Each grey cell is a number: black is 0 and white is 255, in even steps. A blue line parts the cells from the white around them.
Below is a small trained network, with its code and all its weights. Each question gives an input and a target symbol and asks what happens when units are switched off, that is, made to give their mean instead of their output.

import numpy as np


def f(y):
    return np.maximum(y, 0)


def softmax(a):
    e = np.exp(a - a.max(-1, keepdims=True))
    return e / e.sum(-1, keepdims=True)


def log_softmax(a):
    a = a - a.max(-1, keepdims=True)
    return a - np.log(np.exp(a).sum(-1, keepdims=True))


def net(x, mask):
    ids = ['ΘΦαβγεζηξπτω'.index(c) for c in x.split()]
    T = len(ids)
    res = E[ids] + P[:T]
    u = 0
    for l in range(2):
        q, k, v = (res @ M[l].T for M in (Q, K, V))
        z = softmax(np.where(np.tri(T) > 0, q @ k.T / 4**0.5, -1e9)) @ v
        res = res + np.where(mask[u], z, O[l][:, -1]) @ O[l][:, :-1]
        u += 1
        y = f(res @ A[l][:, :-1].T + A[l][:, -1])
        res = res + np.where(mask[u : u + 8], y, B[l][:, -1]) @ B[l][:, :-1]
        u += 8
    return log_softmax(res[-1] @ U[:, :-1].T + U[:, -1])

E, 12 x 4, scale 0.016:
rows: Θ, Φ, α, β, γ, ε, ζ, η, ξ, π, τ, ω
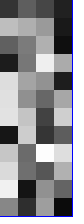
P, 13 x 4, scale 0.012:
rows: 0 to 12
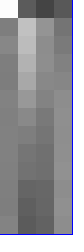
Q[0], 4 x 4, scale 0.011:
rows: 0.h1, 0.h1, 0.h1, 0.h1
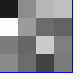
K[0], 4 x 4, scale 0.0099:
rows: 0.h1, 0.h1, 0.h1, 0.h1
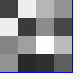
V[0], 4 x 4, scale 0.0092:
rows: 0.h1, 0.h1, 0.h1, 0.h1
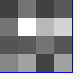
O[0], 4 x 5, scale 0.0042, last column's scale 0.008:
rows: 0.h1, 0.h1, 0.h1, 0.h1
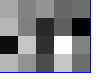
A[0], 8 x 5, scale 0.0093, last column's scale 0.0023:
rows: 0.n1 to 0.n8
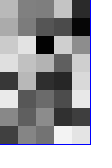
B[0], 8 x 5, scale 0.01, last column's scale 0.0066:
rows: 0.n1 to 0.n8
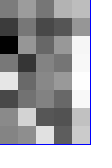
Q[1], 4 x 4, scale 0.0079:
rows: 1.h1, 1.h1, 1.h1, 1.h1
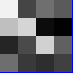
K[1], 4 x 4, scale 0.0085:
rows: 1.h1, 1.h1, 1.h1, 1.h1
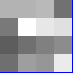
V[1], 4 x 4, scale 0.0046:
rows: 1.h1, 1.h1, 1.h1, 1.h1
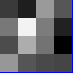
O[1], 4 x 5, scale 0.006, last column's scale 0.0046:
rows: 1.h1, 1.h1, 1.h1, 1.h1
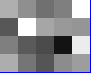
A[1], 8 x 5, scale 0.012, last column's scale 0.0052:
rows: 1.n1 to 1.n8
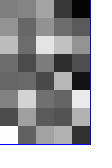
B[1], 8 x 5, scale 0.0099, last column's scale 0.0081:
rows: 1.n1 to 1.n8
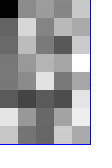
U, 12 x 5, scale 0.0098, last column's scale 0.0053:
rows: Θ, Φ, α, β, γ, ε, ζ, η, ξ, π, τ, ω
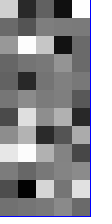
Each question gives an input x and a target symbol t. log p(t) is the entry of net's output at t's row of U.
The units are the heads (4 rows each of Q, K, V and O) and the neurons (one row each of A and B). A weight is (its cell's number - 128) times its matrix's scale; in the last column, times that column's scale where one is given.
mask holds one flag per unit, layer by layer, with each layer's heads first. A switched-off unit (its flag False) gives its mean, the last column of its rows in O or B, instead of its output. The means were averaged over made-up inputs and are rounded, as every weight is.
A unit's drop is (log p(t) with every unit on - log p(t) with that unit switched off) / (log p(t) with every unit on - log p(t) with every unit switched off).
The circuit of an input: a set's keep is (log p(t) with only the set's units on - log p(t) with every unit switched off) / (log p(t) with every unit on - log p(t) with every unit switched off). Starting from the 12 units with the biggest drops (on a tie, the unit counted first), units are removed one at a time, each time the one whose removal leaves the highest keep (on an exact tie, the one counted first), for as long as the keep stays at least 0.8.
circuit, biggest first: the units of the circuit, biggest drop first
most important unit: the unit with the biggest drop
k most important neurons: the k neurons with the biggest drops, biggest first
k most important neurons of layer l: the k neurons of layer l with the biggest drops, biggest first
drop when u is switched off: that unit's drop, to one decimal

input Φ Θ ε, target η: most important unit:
1.h1
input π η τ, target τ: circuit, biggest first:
[0.n6 1.n7]
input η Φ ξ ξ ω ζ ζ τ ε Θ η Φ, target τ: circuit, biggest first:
[1.h1 0.n4]
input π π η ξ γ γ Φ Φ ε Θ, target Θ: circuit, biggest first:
[0.n3 0.n5]
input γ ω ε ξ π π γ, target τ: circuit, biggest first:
[0.n4 1.h1]
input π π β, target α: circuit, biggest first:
[1.n3 0.n8]
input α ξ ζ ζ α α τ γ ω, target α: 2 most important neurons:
[0.n7 0.n3]
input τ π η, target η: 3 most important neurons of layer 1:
[1.n6 1.n4 1.n7]
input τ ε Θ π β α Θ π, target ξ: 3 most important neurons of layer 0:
[0.n3 0.n6 0.n8]
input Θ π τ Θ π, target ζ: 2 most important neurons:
[0.n3 1.n3]
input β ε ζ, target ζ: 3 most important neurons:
[0.n3 1.n5 0.n1]
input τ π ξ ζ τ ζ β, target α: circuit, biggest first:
[0.n8 1.n3]
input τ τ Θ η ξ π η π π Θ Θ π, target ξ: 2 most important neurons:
[0.n3 1.n8]
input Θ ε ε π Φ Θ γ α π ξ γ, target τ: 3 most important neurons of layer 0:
[0.n5 0.n4 0.n8]
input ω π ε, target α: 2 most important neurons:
[0.n8 1.n3]
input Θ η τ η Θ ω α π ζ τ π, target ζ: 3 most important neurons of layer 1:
[1.n6 1.n3 1.n7]
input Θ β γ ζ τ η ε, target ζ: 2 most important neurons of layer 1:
[1.n3 1.n6]
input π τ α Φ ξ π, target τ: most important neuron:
[0.n3]
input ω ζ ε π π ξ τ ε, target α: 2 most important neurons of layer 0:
[0.n8 0.n5]
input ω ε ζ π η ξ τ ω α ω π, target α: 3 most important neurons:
[0.n8 1.n3 0.n5]
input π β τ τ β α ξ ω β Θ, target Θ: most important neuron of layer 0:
[0.n5]
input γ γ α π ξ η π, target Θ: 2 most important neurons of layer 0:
[0.n6 0.n2]
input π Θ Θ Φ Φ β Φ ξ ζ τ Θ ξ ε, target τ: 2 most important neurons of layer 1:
[1.n7 1.n5]
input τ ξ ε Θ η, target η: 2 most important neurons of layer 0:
[0.n4 0.n3]
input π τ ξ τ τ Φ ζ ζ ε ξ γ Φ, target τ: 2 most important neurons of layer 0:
[0.n4 0.n1]
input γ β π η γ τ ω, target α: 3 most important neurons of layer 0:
[0.n7 0.n4 0.n3]
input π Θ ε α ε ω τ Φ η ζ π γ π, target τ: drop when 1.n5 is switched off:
0.3
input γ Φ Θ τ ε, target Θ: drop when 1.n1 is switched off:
0.2
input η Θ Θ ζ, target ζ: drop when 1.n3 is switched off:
0.0
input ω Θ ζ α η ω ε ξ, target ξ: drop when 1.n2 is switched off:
0.1
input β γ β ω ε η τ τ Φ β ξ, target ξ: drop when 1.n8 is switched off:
0.4
